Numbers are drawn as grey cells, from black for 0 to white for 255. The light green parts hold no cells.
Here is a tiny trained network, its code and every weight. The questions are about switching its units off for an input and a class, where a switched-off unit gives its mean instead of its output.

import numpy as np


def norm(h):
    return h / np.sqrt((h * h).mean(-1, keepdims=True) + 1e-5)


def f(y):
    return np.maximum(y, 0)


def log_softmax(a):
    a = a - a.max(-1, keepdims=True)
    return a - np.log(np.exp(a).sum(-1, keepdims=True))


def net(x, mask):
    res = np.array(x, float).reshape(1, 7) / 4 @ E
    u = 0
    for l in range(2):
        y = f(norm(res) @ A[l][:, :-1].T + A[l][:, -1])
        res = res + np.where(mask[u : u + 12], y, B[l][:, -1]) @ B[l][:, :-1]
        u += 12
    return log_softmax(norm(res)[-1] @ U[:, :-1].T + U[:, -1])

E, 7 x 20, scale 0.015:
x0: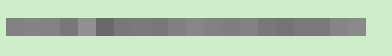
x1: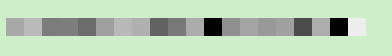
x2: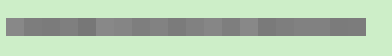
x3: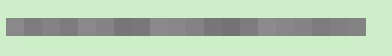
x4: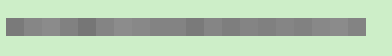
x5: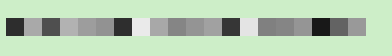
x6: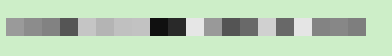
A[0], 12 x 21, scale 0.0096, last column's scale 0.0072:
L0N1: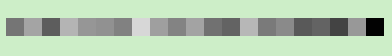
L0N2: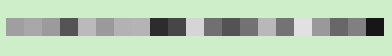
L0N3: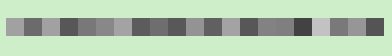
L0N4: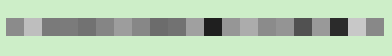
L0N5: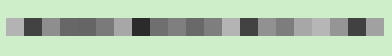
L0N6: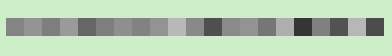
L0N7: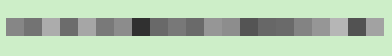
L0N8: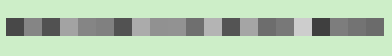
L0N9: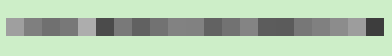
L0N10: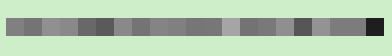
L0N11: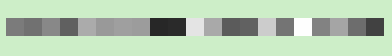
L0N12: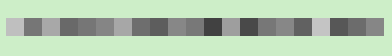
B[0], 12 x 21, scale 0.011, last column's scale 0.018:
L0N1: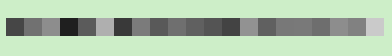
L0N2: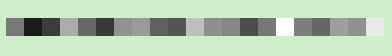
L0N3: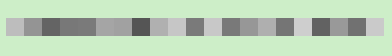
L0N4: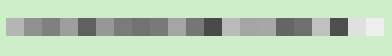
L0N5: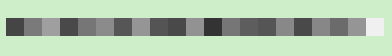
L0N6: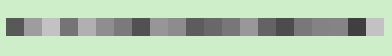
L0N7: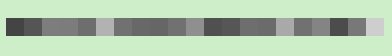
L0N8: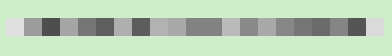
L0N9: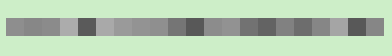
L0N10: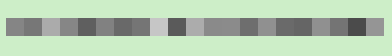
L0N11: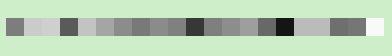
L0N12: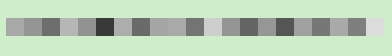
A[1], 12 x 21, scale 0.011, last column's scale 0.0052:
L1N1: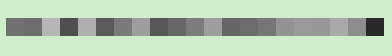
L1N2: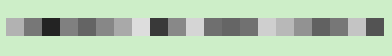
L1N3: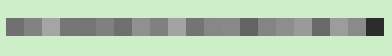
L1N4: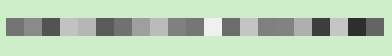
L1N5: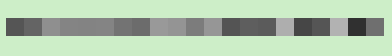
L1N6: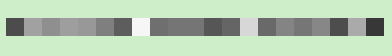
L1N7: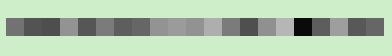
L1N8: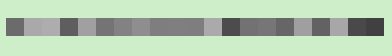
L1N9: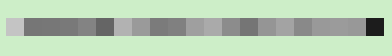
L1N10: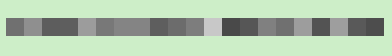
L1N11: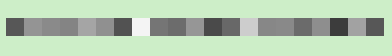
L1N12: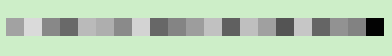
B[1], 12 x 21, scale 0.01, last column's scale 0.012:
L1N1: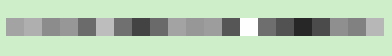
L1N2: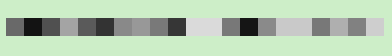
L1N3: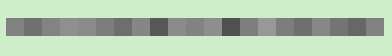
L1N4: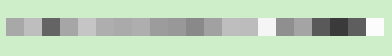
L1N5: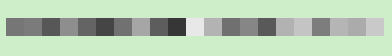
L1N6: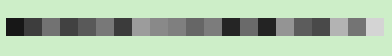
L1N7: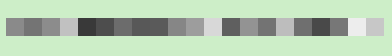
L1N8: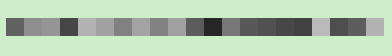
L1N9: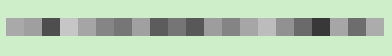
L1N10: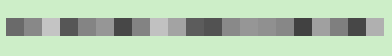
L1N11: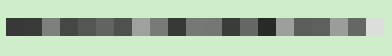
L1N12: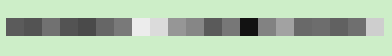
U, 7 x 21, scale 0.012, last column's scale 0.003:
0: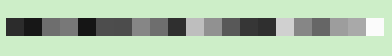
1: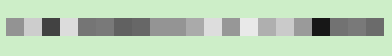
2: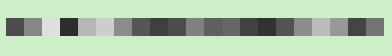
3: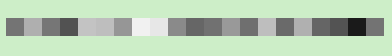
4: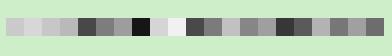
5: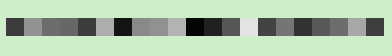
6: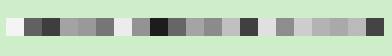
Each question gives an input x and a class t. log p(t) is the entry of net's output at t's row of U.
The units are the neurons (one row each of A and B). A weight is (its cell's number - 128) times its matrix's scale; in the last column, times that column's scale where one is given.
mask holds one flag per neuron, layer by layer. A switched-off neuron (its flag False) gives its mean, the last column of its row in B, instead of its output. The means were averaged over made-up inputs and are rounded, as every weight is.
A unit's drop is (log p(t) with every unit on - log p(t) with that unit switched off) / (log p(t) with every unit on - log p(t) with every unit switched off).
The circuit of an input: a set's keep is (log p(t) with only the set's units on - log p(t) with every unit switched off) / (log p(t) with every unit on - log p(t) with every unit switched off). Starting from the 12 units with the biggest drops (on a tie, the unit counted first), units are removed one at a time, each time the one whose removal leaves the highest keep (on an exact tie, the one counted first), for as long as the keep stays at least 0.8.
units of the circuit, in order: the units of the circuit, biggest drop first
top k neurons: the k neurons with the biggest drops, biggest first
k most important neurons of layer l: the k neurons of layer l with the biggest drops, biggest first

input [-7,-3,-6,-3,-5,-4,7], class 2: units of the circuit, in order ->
[L0N11]
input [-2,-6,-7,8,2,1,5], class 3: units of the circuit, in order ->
[L0N11 L1N12]
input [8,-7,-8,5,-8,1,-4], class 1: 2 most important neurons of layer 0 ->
[L0N5 L0N1]
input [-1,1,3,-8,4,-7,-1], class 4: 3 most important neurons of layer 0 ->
[L0N2 L0N12 L0N3]
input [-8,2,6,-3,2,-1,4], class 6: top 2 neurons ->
[L0N2 L0N11]
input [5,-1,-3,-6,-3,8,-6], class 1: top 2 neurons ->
[L0N8 L0N11]
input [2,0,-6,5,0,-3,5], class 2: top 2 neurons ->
[L0N11 L0N4]
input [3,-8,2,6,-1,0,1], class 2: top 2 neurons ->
[L0N2 L0N7]
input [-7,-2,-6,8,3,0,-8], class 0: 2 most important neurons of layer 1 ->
[L1N5 L1N4]
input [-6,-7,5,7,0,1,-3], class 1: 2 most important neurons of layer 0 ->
[L0N8 L0N1]
